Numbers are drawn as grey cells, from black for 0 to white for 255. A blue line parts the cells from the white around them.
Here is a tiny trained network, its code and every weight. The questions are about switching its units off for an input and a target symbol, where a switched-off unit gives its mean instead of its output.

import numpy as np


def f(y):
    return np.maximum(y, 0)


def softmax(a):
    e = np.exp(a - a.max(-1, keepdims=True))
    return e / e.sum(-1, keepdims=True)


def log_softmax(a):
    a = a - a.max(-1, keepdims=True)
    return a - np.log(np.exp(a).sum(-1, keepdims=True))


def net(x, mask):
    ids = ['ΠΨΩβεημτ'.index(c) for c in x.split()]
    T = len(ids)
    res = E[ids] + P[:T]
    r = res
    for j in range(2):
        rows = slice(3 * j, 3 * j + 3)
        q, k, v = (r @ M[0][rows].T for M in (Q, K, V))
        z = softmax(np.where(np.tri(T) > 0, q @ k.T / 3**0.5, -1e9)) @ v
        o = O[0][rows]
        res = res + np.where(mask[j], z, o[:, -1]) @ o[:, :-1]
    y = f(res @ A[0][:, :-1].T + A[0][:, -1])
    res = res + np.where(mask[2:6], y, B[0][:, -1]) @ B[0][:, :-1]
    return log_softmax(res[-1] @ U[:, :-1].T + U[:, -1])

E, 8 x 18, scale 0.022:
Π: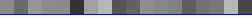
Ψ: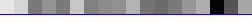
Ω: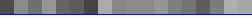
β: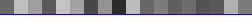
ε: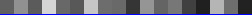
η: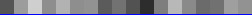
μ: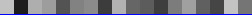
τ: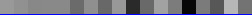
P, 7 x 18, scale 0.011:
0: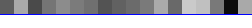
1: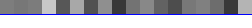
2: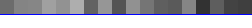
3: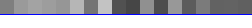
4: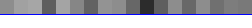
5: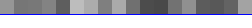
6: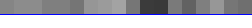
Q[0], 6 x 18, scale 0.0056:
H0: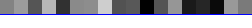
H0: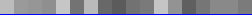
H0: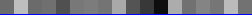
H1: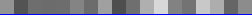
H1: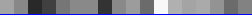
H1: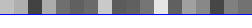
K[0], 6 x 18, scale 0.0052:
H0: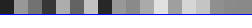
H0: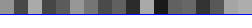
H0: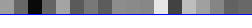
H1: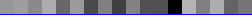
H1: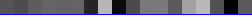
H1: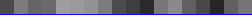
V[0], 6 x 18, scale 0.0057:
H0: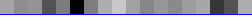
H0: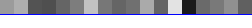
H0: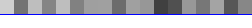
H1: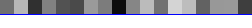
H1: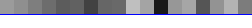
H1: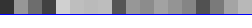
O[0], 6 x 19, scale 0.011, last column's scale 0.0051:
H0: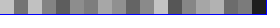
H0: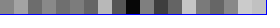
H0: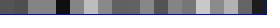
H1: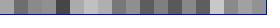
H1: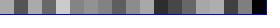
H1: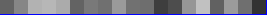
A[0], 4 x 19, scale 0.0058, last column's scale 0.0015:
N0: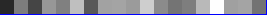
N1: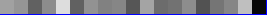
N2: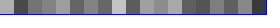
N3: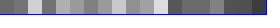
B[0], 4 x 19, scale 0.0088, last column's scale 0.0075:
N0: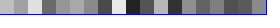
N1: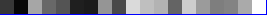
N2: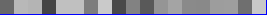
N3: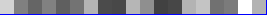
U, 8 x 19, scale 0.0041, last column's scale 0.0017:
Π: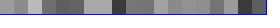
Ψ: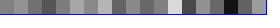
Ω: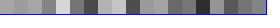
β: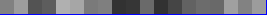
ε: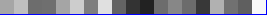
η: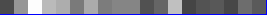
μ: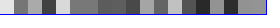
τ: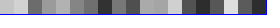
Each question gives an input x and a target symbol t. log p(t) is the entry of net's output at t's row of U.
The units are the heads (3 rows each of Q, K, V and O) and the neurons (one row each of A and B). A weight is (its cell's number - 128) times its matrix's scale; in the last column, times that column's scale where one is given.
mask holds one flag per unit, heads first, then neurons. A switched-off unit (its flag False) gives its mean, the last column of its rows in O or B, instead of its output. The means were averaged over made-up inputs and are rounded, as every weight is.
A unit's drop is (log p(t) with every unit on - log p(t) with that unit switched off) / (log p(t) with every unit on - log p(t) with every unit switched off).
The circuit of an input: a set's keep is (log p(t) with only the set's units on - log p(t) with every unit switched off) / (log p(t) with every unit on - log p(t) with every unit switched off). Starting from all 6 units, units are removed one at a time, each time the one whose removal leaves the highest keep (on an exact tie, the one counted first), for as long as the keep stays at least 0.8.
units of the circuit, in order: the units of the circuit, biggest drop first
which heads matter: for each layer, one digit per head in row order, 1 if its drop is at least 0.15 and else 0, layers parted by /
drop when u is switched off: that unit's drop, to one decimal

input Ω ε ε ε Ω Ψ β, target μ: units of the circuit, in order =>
H0, N3, H1
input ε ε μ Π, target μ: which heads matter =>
01
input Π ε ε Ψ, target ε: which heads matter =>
11
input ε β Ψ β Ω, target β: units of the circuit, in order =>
H0, H1
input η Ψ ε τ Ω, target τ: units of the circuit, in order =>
H1, N1, H0
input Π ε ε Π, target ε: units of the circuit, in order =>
H1, N1
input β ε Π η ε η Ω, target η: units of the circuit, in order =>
H0, H1
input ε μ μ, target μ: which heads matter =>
01
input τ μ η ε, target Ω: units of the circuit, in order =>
H0, N1
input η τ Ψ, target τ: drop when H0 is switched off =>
0.2
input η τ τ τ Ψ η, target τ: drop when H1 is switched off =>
0.6
